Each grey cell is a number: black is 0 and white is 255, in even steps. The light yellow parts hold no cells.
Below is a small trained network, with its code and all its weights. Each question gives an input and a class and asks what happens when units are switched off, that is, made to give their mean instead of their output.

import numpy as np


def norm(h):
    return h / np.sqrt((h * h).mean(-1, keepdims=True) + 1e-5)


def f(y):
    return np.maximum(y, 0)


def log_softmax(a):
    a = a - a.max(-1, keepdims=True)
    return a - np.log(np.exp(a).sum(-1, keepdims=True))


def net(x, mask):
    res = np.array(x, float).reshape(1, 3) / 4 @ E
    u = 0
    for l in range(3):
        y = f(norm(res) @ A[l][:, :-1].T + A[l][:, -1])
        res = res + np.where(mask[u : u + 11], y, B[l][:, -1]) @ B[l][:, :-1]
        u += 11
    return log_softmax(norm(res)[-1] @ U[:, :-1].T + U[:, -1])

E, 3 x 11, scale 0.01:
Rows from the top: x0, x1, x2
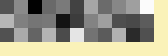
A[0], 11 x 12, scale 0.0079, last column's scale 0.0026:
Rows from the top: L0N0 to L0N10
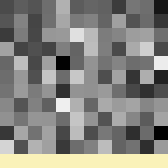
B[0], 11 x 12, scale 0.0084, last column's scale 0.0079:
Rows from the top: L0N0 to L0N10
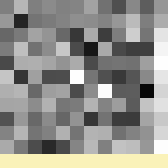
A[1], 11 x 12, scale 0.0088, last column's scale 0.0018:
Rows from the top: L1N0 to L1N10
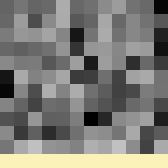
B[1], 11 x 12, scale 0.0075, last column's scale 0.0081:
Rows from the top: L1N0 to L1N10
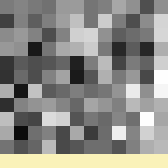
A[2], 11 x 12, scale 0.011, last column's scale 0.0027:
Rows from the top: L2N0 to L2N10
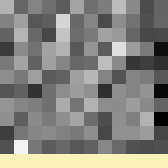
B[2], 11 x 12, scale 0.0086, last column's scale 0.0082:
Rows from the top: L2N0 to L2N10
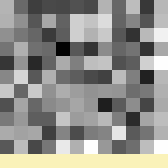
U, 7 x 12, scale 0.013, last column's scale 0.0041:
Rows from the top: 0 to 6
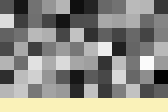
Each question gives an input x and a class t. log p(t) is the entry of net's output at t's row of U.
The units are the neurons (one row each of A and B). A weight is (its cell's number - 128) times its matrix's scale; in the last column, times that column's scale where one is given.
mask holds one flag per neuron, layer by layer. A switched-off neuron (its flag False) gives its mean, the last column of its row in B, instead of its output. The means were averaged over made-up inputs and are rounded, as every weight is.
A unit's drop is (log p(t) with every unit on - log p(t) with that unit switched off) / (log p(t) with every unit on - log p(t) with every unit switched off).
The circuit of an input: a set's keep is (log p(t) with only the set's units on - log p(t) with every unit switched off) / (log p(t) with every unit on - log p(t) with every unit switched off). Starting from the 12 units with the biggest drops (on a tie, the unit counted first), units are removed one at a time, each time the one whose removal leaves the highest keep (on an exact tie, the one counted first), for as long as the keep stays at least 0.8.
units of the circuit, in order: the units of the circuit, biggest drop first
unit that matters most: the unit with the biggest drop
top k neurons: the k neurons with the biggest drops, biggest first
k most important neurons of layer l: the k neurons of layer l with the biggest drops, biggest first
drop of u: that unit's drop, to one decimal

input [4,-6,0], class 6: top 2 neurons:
(L0N6 L0N2)
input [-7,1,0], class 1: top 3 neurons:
(L0N10 L0N3 L1N9)
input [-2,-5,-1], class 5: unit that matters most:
L0N5
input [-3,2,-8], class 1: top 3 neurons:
(L0N10 L1N9 L0N4)
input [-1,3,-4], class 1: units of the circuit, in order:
(L0N10 L1N9)
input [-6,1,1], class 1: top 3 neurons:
(L0N10 L0N3 L0N4)
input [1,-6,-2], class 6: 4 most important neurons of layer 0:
(L0N7 L0N6 L0N2 L0N8)
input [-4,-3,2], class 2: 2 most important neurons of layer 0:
(L0N3 L0N8)
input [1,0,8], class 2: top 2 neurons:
(L0N5 L1N6)
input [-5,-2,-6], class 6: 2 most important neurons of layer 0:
(L0N7 L0N5)
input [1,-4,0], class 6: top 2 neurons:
(L0N2 L0N4)
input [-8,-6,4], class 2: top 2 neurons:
(L0N3 L1N5)
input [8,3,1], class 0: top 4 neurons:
(L0N6 L1N6 L0N4 L0N9)
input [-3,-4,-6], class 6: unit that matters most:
L0N7
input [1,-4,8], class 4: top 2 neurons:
(L0N5 L0N2)
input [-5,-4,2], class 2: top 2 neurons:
(L0N3 L1N6)
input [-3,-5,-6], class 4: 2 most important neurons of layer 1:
(L1N5 L1N4)
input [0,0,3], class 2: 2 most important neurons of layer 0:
(L0N5 L0N3)
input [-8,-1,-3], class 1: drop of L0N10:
0.2
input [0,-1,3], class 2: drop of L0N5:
0.3
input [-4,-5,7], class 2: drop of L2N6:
0.0
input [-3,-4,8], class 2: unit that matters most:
L1N6
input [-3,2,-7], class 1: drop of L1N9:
0.2
